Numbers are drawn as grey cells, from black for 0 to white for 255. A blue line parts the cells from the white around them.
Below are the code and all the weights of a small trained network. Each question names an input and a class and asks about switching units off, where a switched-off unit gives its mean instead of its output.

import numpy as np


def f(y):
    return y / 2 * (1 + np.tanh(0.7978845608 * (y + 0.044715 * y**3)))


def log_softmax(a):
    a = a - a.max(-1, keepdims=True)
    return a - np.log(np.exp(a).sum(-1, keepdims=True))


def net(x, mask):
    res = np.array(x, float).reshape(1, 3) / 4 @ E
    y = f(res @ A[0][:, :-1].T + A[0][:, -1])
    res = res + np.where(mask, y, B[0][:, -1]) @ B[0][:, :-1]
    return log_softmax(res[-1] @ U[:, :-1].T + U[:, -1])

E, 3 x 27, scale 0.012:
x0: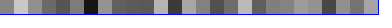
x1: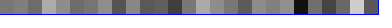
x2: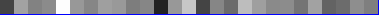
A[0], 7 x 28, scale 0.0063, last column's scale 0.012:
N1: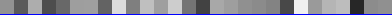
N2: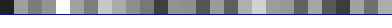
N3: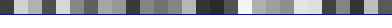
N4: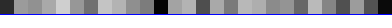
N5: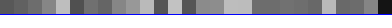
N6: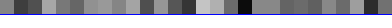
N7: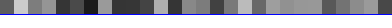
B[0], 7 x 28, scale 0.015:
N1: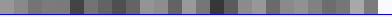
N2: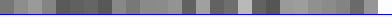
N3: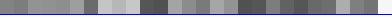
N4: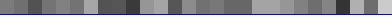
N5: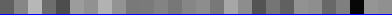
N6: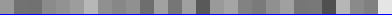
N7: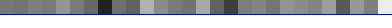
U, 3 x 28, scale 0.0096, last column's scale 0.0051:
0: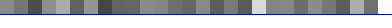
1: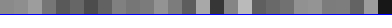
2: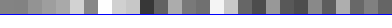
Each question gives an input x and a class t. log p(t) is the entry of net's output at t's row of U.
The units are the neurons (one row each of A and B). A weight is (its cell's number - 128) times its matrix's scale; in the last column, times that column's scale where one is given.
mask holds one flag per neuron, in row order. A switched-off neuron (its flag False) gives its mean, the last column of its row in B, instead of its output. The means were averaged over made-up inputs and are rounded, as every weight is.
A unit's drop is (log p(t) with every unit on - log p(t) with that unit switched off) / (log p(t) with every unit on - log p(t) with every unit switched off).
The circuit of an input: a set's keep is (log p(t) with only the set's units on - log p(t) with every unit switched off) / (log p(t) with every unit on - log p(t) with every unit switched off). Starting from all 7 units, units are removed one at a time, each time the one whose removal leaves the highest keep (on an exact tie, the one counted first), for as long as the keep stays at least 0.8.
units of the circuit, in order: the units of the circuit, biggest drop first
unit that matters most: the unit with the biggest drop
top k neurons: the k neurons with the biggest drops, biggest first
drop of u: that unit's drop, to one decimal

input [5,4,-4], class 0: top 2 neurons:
N2; N7
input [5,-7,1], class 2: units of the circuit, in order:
N3
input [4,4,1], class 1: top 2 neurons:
N4; N6
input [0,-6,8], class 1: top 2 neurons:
N2; N1
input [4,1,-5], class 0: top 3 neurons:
N2; N7; N3
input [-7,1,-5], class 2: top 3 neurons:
N7; N6; N4
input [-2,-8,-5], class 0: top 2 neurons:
N2; N1
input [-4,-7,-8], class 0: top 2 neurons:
N2; N1
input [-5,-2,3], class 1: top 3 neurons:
N2; N5; N6
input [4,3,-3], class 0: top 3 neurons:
N2; N7; N3
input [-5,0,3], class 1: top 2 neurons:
N2; N5
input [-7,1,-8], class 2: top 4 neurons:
N6; N7; N4; N2
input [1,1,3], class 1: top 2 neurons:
N2; N6
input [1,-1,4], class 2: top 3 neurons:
N3; N7; N1
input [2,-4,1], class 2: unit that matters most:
N3
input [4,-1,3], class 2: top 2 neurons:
N3; N1
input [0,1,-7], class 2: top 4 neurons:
N1; N7; N4; N2
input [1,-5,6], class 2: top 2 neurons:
N3; N7
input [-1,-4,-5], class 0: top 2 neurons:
N2; N1
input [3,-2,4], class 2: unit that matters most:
N3
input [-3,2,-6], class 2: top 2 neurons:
N1; N7
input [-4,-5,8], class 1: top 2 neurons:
N2; N5
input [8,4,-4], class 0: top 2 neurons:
N2; N7
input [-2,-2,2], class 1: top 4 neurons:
N4; N6; N7; N2
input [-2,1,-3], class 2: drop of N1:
0.5
